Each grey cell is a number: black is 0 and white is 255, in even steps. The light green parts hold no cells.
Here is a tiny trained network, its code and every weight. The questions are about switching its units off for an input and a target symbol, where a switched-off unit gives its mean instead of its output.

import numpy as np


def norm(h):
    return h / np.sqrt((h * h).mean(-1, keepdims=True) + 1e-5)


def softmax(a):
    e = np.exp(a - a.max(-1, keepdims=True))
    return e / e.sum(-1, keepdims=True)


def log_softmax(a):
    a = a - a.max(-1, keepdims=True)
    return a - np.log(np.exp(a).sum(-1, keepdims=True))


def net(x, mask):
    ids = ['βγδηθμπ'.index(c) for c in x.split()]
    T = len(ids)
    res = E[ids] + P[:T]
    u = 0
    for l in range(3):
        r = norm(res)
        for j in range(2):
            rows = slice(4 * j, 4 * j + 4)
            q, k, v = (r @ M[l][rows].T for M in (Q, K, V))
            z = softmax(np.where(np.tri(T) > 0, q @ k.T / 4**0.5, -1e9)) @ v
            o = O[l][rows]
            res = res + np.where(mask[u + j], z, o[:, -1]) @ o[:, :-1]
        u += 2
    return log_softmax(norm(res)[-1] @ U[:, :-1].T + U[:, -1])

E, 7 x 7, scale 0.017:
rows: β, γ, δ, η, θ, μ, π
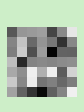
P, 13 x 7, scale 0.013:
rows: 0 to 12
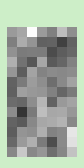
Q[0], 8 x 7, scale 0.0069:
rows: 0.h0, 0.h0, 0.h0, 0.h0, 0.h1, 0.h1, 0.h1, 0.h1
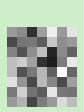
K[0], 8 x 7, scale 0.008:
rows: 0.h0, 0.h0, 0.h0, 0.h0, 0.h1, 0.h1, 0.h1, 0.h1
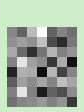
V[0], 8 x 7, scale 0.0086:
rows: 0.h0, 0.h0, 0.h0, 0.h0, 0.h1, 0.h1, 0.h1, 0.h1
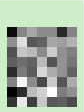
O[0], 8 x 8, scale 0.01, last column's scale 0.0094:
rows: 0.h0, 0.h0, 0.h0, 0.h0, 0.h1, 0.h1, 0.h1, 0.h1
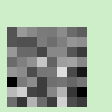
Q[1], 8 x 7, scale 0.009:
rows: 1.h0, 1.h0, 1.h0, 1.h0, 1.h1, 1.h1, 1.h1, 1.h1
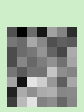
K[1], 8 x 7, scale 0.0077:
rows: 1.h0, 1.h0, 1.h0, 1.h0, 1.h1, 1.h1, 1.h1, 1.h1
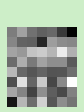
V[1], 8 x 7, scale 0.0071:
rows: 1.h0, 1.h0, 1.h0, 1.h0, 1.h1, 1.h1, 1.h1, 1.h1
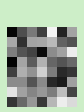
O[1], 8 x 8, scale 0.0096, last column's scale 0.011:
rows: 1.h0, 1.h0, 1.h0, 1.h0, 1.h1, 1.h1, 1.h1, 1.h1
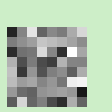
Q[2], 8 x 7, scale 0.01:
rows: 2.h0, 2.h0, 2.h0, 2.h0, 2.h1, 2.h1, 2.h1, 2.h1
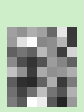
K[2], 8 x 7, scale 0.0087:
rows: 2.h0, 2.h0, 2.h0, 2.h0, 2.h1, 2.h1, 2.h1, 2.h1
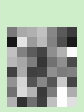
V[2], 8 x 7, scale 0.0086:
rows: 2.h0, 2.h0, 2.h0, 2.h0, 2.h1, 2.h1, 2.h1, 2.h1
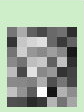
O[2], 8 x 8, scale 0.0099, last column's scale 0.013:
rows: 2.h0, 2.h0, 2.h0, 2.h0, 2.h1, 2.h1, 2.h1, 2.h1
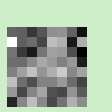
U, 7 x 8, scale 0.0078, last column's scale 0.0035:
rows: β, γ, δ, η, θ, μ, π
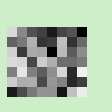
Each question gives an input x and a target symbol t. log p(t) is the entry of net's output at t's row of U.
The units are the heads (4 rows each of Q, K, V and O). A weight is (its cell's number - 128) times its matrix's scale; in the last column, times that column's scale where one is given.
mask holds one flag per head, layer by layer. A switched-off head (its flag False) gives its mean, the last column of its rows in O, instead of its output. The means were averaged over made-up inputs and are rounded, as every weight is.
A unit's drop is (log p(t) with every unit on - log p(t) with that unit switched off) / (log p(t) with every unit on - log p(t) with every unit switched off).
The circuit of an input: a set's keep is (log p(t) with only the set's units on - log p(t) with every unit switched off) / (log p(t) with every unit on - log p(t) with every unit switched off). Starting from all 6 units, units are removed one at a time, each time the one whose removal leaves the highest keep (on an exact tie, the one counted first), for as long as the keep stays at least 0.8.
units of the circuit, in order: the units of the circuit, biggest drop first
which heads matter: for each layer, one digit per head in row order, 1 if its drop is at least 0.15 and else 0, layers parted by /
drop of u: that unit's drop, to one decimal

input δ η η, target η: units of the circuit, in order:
[0.h1, 1.h0, 2.h1]
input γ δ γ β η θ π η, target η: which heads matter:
01 / 01 / 00
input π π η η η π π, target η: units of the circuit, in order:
[0.h1]
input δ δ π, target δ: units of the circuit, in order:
[1.h0, 0.h1]
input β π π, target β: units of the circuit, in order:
[0.h1, 1.h0]
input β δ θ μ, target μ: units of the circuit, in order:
[2.h0, 0.h1]
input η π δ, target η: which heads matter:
01 / 10 / 00
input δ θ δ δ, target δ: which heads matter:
01 / 00 / 00
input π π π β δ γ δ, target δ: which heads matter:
01 / 11 / 10
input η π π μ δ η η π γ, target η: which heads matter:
11 / 10 / 00
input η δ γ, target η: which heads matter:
01 / 10 / 00
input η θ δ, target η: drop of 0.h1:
0.4
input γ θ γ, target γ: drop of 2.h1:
0.0
